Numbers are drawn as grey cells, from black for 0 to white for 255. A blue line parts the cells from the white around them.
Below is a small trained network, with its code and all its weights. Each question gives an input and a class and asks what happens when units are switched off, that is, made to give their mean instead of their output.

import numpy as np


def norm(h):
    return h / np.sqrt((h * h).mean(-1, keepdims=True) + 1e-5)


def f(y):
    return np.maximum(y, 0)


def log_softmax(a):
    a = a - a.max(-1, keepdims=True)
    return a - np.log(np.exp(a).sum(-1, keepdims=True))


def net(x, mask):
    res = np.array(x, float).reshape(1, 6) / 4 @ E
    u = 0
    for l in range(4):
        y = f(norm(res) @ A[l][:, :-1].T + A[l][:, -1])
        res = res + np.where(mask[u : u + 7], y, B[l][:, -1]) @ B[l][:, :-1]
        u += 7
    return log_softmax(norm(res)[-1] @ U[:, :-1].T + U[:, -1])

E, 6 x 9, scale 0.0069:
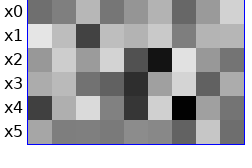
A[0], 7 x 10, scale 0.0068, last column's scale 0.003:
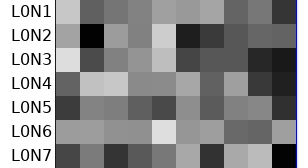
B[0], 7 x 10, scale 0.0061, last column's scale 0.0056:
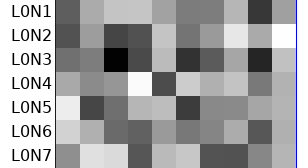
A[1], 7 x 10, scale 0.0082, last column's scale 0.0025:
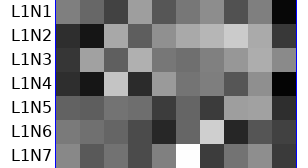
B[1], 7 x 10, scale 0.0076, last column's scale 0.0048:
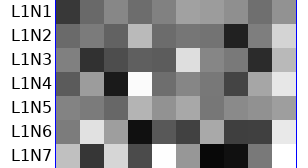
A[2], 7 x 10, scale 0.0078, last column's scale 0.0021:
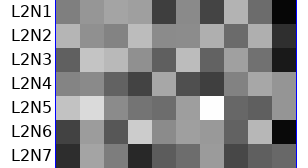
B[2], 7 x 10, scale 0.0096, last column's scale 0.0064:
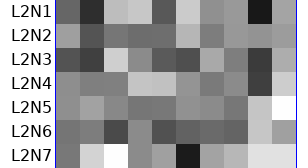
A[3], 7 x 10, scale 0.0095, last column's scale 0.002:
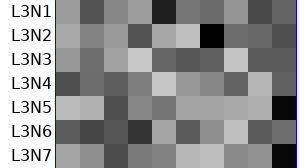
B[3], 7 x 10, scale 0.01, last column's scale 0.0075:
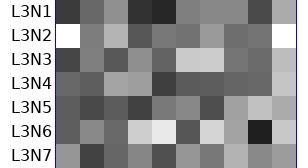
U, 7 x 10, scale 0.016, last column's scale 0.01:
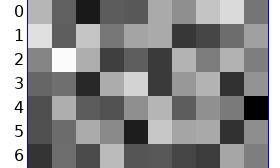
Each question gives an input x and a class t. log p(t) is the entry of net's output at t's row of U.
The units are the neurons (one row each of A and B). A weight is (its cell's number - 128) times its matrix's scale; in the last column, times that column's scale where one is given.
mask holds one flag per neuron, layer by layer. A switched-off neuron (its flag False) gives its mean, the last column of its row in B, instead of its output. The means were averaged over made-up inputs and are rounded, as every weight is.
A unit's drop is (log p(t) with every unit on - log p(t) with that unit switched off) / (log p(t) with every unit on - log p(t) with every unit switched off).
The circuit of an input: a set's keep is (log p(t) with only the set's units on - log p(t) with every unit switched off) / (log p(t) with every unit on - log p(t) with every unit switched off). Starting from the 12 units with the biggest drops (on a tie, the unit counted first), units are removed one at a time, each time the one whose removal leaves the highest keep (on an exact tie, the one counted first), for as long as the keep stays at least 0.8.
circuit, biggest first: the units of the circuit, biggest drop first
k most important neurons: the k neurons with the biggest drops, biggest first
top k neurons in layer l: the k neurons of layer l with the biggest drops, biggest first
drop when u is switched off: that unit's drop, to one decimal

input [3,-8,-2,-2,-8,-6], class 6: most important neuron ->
L1N4
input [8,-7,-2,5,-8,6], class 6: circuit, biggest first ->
L1N4, L1N2
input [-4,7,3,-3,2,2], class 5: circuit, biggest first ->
L0N2, L3N3
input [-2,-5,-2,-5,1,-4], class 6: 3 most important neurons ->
L1N4, L1N2, L2N6
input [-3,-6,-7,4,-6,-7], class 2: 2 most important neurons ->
L1N6, L2N7
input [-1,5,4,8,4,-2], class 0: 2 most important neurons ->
L2N5, L3N5
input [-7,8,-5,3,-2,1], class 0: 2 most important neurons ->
L3N5, L0N1
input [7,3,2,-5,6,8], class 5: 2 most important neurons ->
L0N4, L2N3
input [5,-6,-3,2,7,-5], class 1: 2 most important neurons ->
L1N7, L3N2
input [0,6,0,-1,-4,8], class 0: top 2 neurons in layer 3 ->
L3N5, L3N7
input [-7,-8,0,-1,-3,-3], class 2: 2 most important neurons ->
L2N7, L1N6
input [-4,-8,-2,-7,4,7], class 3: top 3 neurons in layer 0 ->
L0N2, L0N3, L0N5
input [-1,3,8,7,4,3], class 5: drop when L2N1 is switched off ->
0.2
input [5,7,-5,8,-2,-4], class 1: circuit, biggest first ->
L1N7
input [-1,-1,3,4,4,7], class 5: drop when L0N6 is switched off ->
0.0
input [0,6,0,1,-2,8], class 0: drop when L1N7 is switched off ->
0.1
